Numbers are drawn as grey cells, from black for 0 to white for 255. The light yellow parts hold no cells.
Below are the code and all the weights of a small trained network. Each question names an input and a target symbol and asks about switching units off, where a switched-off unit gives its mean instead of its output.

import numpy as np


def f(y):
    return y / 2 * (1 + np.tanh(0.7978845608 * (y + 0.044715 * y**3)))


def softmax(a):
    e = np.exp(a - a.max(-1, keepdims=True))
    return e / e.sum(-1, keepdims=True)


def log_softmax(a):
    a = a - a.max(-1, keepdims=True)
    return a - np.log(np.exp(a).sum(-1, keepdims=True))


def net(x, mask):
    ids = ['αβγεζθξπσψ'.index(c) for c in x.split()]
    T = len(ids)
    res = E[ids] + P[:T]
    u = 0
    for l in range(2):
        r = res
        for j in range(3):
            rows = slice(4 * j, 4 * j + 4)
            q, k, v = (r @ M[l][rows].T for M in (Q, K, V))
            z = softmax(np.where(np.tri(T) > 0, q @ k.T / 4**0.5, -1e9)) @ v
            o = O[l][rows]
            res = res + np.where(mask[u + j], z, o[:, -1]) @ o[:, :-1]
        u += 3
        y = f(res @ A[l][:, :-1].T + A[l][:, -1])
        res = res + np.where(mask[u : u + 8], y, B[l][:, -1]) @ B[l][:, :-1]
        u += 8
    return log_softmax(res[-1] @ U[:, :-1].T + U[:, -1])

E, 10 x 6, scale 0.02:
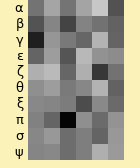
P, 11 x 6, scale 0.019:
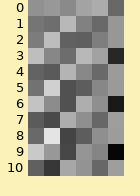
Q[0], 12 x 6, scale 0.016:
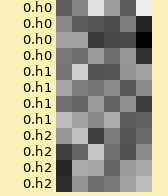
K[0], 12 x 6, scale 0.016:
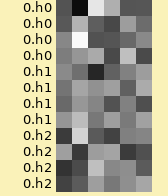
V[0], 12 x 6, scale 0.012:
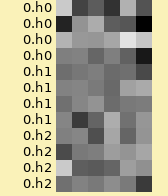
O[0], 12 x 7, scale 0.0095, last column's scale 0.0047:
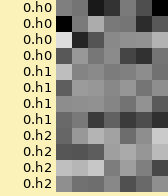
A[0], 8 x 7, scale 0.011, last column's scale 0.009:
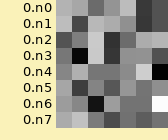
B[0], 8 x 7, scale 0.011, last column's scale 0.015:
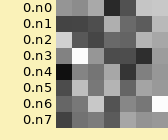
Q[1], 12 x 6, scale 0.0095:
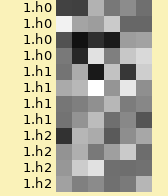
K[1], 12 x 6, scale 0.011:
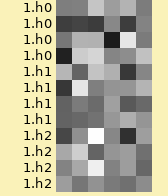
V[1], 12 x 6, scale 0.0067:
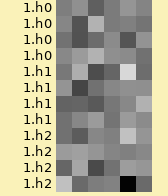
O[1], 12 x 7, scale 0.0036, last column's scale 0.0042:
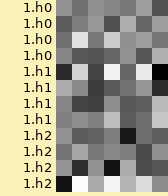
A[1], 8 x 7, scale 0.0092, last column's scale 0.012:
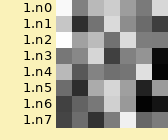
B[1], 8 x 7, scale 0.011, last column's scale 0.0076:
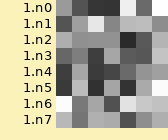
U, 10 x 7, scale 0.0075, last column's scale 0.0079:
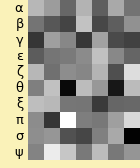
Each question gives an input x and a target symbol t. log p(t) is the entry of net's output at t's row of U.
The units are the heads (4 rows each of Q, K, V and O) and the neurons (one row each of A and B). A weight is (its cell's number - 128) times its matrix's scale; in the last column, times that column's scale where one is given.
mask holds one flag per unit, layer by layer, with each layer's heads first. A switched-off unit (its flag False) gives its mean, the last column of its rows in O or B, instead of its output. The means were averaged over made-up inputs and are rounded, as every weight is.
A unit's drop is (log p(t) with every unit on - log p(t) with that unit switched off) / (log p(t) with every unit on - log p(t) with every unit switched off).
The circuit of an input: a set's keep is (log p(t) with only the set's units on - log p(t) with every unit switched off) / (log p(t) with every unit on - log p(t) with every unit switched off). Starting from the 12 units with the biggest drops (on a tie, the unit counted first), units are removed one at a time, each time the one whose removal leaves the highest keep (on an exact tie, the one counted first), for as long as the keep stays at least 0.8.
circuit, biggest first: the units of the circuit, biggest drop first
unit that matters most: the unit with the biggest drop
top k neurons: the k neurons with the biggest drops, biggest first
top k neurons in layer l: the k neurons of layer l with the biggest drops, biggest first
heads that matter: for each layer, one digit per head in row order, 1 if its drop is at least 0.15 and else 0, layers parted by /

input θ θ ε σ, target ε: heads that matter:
100 / 000
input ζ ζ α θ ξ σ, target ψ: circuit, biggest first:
[1.h2; 0.h0]
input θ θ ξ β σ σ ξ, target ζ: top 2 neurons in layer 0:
[0.n0; 0.n4]
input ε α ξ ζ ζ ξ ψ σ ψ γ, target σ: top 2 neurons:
[0.n0; 1.n4]
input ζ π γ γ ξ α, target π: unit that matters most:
1.n7
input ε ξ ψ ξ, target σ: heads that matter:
100 / 000
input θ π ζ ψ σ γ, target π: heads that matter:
001 / 000
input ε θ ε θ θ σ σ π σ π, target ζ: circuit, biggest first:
[1.n0; 0.h0; 1.n5]
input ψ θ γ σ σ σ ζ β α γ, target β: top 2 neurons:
[0.n1; 0.n0]
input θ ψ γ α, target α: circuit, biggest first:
[1.n5; 1.n6; 0.n1; 1.n7]
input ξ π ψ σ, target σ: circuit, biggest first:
[0.h0; 1.n4]
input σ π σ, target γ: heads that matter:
110 / 000
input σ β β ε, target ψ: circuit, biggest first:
[0.h0; 1.n6]
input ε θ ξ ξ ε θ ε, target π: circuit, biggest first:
[0.n0; 0.n6; 0.h0]
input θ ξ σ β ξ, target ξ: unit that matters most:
0.n2
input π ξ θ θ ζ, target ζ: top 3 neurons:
[1.n0; 0.n2; 0.n6]
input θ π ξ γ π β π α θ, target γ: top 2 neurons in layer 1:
[1.n3; 1.n6]
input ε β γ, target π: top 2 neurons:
[1.n7; 1.n5]
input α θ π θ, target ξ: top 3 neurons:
[0.n0; 1.n2; 1.n3]
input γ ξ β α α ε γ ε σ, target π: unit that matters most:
1.n5
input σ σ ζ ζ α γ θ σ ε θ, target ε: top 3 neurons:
[0.n1; 1.n1; 1.n0]
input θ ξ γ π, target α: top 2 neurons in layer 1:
[1.n5; 1.n6]
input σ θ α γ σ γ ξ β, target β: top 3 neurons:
[0.n0; 0.n2; 0.n6]
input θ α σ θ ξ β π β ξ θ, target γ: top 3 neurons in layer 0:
[0.n0; 0.n7; 0.n1]
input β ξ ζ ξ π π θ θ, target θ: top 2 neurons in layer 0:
[0.n0; 0.n6]
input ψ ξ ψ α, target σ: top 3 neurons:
[0.n0; 1.n4; 0.n1]
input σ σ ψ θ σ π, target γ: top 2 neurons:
[0.n6; 0.n4]
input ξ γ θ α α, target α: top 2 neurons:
[1.n5; 1.n6]
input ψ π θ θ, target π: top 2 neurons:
[0.n1; 0.n0]
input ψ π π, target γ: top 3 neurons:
[0.n6; 0.n4; 0.n7]
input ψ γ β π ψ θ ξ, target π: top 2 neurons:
[0.n0; 0.n1]
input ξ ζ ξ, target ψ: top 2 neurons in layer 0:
[0.n7; 0.n1]
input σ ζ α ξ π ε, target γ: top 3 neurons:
[0.n6; 0.n4; 0.n2]
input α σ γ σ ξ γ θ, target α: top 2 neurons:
[1.n5; 1.n6]
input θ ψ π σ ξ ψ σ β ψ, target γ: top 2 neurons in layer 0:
[0.n4; 0.n6]
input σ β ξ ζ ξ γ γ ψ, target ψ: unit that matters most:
0.n3
